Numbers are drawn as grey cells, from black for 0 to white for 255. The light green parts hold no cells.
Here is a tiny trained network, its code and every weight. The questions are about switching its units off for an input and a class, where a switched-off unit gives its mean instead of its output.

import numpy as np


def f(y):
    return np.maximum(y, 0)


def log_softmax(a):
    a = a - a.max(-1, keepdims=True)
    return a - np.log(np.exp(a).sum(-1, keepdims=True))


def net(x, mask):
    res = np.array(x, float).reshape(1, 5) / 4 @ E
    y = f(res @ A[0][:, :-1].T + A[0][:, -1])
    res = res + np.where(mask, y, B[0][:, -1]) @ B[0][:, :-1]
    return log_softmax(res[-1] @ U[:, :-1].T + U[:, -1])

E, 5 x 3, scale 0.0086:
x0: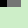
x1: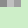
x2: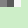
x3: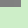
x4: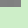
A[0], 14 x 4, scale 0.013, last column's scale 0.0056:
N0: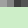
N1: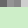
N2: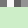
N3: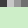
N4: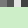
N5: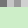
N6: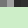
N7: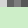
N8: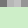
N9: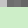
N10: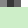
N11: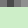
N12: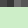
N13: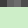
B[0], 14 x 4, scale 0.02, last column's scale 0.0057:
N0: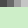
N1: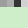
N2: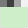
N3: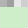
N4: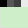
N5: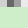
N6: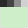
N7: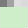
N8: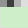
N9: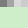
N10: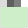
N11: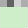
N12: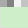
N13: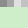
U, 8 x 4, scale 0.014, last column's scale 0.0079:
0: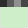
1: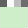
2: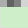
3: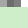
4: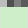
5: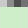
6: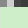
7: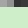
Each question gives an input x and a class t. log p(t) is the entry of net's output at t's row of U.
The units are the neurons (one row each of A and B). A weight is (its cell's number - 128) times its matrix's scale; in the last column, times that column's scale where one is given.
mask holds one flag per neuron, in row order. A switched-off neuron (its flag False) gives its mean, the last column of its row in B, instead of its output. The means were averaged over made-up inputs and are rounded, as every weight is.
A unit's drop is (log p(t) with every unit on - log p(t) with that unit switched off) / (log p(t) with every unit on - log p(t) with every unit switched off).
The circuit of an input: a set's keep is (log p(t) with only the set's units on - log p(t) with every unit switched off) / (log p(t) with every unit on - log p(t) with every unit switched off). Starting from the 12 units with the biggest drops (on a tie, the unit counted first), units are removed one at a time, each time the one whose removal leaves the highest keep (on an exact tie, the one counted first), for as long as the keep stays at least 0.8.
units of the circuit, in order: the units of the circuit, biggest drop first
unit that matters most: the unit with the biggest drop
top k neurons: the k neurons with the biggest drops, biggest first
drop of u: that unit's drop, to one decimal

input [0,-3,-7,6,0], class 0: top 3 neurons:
[N6, N0, N5]
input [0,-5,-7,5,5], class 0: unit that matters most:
N6
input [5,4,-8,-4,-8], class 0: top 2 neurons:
[N6, N2]
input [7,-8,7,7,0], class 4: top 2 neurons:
[N10, N12]
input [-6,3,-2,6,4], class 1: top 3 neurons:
[N7, N9, N10]
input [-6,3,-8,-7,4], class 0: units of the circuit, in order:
[N6, N0]
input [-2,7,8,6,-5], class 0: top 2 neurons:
[N4, N10]
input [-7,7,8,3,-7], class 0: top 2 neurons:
[N4, N8]
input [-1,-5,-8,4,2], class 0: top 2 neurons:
[N6, N0]
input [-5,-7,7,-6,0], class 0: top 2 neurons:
[N4, N5]
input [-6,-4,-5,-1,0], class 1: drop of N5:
0.2
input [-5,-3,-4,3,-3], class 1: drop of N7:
0.5
